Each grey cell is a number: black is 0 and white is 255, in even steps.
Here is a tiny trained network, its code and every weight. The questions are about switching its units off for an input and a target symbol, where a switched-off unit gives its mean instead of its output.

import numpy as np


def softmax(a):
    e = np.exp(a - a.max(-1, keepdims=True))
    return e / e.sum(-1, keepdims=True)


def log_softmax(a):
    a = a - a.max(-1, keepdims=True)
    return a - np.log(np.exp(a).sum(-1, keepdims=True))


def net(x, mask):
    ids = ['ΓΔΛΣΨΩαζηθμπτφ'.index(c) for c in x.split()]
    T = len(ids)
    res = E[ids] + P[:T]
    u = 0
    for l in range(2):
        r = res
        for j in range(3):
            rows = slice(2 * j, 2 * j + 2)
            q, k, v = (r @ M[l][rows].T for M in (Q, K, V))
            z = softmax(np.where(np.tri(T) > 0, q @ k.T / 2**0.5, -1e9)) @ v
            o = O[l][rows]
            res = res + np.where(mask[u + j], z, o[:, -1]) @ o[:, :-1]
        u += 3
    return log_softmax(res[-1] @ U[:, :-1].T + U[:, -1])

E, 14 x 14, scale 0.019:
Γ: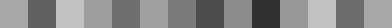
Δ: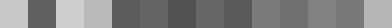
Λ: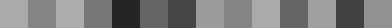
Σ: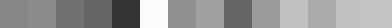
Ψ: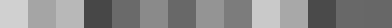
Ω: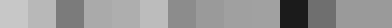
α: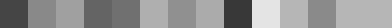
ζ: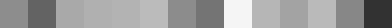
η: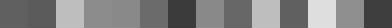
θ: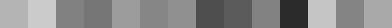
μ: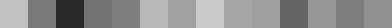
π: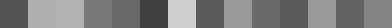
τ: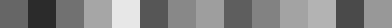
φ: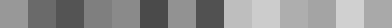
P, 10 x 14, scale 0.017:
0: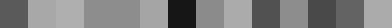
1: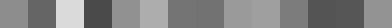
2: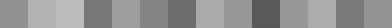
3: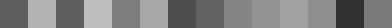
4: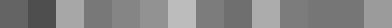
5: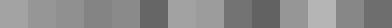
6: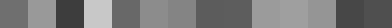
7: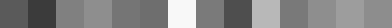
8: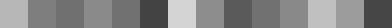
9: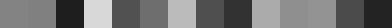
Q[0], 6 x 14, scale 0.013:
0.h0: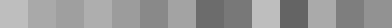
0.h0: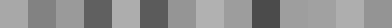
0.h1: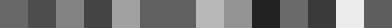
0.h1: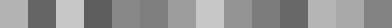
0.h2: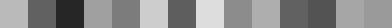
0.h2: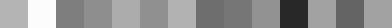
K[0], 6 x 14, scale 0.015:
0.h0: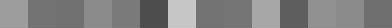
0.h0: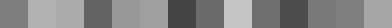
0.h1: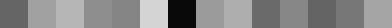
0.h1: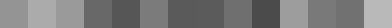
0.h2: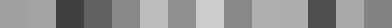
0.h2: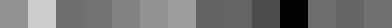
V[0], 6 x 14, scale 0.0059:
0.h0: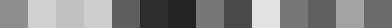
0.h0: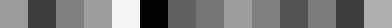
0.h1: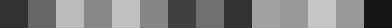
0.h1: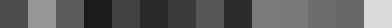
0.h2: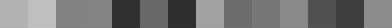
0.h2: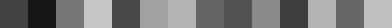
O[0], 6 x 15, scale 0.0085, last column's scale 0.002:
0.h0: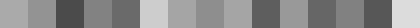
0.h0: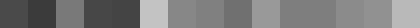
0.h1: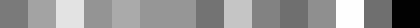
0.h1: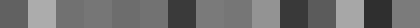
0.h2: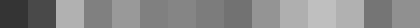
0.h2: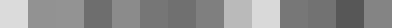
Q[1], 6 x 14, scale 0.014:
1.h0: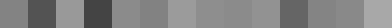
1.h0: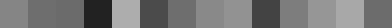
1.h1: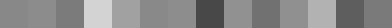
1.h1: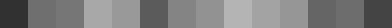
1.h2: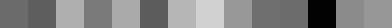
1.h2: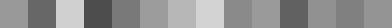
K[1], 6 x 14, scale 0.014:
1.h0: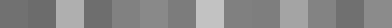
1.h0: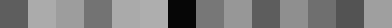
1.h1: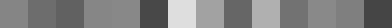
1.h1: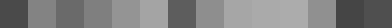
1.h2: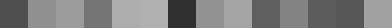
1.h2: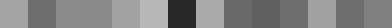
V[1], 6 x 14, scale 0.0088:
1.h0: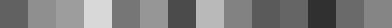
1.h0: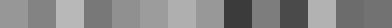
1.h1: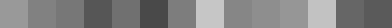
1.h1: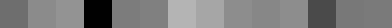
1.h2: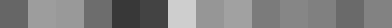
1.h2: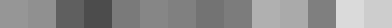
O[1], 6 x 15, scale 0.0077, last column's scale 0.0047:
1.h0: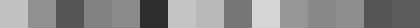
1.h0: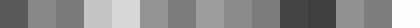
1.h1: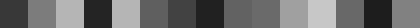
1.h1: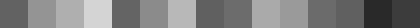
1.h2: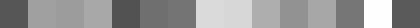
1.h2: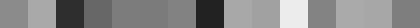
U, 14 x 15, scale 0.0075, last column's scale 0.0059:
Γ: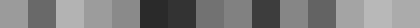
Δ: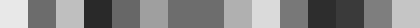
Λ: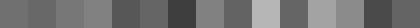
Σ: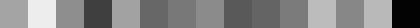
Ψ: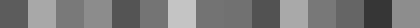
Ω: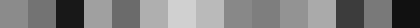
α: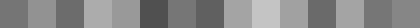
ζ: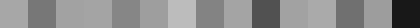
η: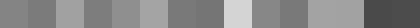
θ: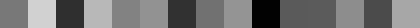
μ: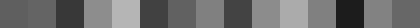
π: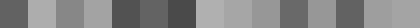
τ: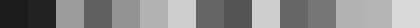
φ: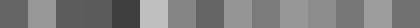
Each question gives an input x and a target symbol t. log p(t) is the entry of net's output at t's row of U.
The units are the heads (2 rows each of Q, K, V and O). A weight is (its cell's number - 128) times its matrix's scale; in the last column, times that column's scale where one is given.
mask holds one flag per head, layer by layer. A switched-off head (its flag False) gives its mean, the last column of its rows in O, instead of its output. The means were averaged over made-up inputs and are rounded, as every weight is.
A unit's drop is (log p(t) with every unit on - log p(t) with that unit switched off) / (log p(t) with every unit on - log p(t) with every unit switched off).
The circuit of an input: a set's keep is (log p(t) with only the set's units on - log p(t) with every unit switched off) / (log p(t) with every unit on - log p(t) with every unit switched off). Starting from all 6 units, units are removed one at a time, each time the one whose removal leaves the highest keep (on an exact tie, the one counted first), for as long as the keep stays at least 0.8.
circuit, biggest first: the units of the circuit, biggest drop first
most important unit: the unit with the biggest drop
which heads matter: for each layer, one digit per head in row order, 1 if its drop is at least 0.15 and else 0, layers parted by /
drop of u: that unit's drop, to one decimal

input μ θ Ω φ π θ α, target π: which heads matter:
100 / 001
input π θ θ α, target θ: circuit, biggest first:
(0.h0, 1.h0)
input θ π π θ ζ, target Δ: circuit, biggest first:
(0.h2)
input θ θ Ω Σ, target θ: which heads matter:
100 / 100
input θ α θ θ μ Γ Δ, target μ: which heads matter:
010 / 000
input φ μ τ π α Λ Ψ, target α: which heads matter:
110 / 001
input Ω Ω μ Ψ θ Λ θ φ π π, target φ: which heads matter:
000 / 101
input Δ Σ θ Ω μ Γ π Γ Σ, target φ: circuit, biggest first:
(1.h2, 1.h0)
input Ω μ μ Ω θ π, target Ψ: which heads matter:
000 / 010
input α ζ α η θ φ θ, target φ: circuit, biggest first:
(1.h0, 1.h2)
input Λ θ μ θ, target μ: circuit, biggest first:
(0.h1, 0.h0)
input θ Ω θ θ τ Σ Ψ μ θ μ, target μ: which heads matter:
110 / 010
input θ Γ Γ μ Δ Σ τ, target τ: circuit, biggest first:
(0.h0, 0.h1)
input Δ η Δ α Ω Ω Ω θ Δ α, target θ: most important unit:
0.h0
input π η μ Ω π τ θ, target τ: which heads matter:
100 / 000
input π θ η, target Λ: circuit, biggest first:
(0.h1, 1.h0, 1.h2)
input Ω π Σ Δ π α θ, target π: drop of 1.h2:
0.9
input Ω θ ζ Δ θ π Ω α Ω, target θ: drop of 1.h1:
0.0
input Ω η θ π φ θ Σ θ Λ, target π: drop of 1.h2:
0.9
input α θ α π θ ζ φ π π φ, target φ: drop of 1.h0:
0.6
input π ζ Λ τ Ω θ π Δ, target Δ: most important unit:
0.h2
